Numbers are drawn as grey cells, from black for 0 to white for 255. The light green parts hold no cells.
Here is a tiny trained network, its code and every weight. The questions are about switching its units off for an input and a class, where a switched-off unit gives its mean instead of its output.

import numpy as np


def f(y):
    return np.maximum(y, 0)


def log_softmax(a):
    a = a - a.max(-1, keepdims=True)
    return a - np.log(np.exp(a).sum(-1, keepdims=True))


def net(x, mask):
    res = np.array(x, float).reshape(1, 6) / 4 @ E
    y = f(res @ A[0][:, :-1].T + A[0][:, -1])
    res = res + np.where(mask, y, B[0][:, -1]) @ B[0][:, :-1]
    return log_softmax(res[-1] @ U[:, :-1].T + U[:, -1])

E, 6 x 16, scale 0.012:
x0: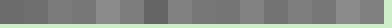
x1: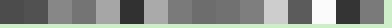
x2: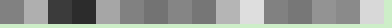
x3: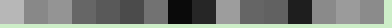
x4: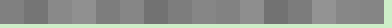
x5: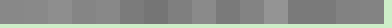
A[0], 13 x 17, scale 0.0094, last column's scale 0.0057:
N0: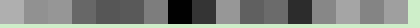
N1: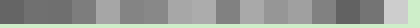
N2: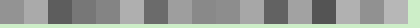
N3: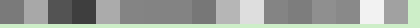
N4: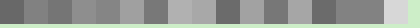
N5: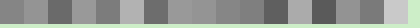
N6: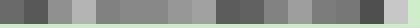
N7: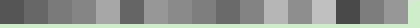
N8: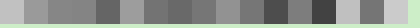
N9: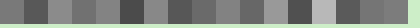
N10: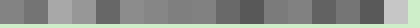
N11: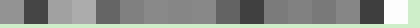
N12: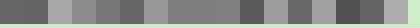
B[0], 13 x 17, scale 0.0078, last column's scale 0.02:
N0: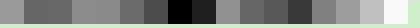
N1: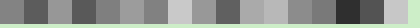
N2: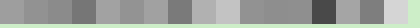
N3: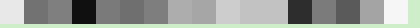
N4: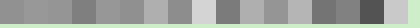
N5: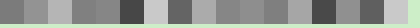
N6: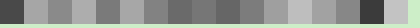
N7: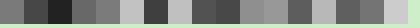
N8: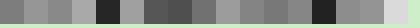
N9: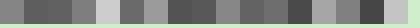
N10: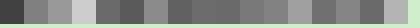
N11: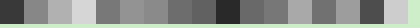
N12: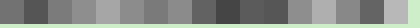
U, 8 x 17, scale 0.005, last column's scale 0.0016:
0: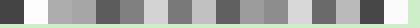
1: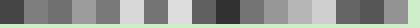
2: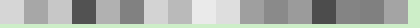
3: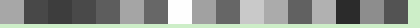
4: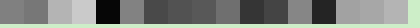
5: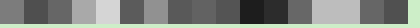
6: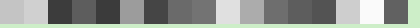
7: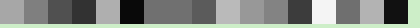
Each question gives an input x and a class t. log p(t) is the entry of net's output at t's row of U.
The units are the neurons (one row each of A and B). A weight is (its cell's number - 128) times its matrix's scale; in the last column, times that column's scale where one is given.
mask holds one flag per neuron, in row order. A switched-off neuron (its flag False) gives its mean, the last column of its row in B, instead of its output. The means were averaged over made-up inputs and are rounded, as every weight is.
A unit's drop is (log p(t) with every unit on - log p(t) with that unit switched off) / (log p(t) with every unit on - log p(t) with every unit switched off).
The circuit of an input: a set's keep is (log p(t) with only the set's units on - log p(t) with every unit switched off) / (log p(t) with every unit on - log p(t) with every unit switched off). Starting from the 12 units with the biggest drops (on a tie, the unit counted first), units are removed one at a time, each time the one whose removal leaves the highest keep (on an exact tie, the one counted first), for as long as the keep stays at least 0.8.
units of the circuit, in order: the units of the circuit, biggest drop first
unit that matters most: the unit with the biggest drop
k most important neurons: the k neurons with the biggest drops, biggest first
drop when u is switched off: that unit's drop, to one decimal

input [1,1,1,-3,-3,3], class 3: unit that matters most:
N11
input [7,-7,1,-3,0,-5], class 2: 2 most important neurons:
N2, N11
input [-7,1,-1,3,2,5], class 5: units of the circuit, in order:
N3, N8
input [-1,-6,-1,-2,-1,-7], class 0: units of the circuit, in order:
N3, N0
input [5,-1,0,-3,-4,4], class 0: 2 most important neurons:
N3, N7
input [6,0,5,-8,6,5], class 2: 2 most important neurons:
N4, N2
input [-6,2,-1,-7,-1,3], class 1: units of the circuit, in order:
N3, N7
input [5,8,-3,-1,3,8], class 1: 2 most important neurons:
N7, N0
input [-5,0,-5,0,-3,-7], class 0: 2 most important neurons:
N0, N7
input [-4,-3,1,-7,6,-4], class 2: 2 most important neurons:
N11, N2
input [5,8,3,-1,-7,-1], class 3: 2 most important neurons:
N7, N0
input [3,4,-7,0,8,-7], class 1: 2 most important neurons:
N0, N6
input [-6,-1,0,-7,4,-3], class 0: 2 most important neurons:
N3, N6
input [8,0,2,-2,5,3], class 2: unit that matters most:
N7
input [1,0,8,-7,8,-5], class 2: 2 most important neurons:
N2, N4
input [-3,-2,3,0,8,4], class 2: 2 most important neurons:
N0, N7
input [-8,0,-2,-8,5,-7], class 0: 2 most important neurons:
N4, N5
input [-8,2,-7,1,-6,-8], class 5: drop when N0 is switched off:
-0.1
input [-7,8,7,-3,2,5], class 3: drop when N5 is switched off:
0.0
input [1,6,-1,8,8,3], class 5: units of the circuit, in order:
N3
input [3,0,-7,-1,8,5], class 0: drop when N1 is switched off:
0.1
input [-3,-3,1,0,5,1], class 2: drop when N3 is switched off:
-0.1
